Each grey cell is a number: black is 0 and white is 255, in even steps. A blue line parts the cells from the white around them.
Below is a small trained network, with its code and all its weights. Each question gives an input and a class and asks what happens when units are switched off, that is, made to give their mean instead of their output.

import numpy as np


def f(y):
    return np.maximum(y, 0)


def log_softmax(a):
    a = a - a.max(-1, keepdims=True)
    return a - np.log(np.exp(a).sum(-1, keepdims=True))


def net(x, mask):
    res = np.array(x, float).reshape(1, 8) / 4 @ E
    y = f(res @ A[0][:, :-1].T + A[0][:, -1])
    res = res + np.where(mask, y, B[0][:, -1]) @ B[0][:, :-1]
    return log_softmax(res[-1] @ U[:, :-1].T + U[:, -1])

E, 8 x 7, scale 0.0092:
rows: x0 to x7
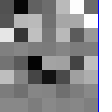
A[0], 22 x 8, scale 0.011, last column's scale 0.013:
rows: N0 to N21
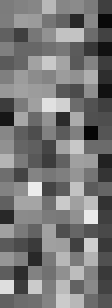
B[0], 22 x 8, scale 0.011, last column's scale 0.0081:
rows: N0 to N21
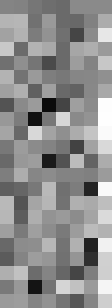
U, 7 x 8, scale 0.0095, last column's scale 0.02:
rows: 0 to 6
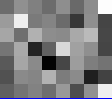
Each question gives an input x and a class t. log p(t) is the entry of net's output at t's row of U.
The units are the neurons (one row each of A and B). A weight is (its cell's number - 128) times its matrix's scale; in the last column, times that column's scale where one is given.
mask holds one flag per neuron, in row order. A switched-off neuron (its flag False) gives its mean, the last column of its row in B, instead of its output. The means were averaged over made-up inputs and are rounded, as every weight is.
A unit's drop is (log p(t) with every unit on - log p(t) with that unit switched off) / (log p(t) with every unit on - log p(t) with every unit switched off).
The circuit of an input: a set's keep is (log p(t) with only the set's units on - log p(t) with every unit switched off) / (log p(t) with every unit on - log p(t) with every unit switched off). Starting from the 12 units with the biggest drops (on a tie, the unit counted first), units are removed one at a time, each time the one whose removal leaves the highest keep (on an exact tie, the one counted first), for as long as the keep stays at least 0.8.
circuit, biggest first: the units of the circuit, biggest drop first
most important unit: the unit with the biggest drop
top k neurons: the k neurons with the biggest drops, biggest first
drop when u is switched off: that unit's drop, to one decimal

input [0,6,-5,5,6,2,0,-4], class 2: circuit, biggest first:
N15
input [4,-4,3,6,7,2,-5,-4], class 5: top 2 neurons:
N17, N18
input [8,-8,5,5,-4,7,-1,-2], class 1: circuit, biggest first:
N19, N10
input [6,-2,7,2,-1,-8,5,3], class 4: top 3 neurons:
N7, N8, N4
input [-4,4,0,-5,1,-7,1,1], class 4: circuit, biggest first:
N7, N4
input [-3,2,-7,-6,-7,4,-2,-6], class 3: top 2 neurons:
N8, N17
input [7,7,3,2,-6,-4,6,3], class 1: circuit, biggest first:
N19, N2
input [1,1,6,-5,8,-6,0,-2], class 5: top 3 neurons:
N17, N18, N8
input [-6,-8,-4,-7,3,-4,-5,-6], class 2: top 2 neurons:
N9, N16
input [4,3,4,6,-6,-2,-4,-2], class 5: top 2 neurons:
N13, N8
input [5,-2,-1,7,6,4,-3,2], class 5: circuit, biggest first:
N18, N17
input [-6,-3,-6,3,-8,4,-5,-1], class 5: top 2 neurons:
N13, N20
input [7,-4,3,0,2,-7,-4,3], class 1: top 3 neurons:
N2, N19, N21
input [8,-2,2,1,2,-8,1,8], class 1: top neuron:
N2
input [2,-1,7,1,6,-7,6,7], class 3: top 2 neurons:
N20, N11
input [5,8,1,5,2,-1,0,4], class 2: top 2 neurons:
N14, N15
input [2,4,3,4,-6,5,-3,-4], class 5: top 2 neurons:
N13, N7
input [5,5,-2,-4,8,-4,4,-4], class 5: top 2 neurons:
N17, N18
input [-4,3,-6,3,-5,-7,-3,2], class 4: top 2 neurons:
N7, N20
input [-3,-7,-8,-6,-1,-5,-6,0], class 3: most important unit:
N8
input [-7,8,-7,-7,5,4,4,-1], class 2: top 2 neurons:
N15, N14
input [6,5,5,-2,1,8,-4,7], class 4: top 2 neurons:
N11, N8
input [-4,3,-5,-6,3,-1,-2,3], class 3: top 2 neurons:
N8, N9
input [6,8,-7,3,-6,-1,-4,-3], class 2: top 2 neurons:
N14, N15
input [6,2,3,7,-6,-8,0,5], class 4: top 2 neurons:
N7, N4
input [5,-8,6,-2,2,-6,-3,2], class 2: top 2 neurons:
N9, N3
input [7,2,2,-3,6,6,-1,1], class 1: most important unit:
N19
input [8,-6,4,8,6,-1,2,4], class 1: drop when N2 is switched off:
0.2
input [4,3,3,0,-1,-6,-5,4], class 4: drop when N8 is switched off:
0.1
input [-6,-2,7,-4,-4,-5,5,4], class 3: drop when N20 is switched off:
1.0
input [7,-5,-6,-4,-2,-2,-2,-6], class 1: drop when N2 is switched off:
0.3
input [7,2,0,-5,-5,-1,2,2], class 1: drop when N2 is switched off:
0.2
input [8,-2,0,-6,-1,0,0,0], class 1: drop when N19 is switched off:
0.1
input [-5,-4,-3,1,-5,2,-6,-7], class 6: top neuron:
N17
